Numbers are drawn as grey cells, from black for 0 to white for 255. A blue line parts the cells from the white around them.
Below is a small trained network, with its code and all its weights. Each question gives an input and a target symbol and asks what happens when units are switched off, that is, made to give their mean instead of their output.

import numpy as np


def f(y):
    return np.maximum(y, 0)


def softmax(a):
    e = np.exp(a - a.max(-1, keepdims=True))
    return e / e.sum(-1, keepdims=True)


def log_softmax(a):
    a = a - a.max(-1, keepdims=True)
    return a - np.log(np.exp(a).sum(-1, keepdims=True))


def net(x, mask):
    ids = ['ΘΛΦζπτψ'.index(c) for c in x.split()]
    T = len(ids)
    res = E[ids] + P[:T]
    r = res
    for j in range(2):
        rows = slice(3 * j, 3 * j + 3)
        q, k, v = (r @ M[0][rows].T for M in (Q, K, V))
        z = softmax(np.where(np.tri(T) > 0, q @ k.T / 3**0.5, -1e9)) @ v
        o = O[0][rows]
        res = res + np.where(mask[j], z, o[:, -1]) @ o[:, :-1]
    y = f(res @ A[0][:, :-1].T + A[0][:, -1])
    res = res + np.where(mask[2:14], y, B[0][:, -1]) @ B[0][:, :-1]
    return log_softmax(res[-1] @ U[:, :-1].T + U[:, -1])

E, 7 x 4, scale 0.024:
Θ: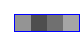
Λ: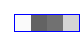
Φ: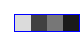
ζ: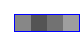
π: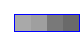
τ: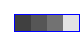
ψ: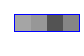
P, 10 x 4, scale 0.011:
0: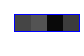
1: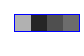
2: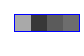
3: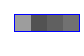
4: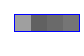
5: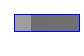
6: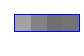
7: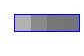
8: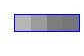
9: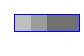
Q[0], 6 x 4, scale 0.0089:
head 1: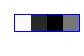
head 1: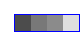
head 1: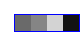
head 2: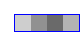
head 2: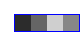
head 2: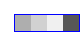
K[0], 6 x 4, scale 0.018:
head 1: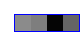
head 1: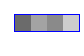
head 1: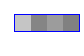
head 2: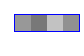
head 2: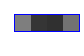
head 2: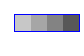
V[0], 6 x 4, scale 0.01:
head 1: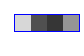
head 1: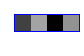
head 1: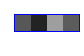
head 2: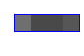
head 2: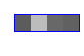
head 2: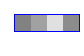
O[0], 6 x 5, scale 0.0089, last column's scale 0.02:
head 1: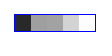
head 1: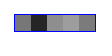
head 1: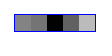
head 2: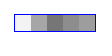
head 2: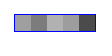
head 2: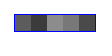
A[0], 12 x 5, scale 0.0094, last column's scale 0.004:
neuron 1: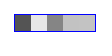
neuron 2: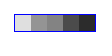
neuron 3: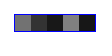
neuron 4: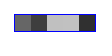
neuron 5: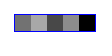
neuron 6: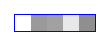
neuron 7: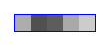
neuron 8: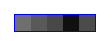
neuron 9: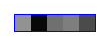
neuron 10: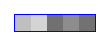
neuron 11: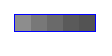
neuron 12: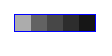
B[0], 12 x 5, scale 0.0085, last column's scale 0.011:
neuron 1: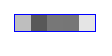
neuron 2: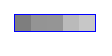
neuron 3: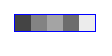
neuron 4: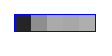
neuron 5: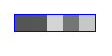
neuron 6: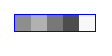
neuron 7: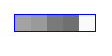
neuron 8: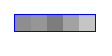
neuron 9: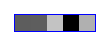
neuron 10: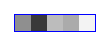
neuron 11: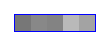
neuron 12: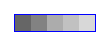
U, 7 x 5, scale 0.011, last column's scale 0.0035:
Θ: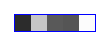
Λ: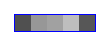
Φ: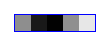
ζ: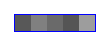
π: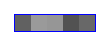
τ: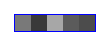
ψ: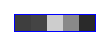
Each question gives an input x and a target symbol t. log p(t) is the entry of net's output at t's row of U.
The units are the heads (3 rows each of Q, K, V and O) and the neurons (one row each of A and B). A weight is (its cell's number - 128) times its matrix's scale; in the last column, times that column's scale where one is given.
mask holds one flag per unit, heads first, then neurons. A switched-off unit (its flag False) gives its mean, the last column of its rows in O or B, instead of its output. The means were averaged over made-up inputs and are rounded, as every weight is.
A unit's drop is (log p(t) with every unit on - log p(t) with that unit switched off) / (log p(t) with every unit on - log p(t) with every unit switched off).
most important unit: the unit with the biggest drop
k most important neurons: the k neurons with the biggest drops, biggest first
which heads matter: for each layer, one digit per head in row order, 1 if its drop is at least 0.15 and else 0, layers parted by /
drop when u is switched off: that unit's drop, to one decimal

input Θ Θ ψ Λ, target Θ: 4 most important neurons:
[neuron 10; neuron 6; neuron 1; neuron 3]
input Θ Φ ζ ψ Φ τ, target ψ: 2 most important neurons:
[neuron 9; neuron 4]
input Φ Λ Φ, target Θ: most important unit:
neuron 10
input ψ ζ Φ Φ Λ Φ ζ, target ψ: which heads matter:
10
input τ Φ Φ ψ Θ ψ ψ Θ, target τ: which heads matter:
10
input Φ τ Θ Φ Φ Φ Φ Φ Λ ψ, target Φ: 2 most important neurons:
[neuron 1; neuron 6]
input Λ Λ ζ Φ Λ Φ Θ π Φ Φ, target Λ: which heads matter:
10
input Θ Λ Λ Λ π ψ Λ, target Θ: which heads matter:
11
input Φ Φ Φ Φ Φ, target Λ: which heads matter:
01
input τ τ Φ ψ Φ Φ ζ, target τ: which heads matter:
10
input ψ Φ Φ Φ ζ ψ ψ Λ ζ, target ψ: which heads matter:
11
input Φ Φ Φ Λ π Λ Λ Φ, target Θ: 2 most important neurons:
[neuron 10; neuron 1]
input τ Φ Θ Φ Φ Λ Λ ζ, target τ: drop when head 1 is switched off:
0.8
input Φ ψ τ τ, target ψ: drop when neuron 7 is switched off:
-0.1
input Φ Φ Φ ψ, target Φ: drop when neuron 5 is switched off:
-0.1
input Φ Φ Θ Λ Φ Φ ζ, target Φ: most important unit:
neuron 1
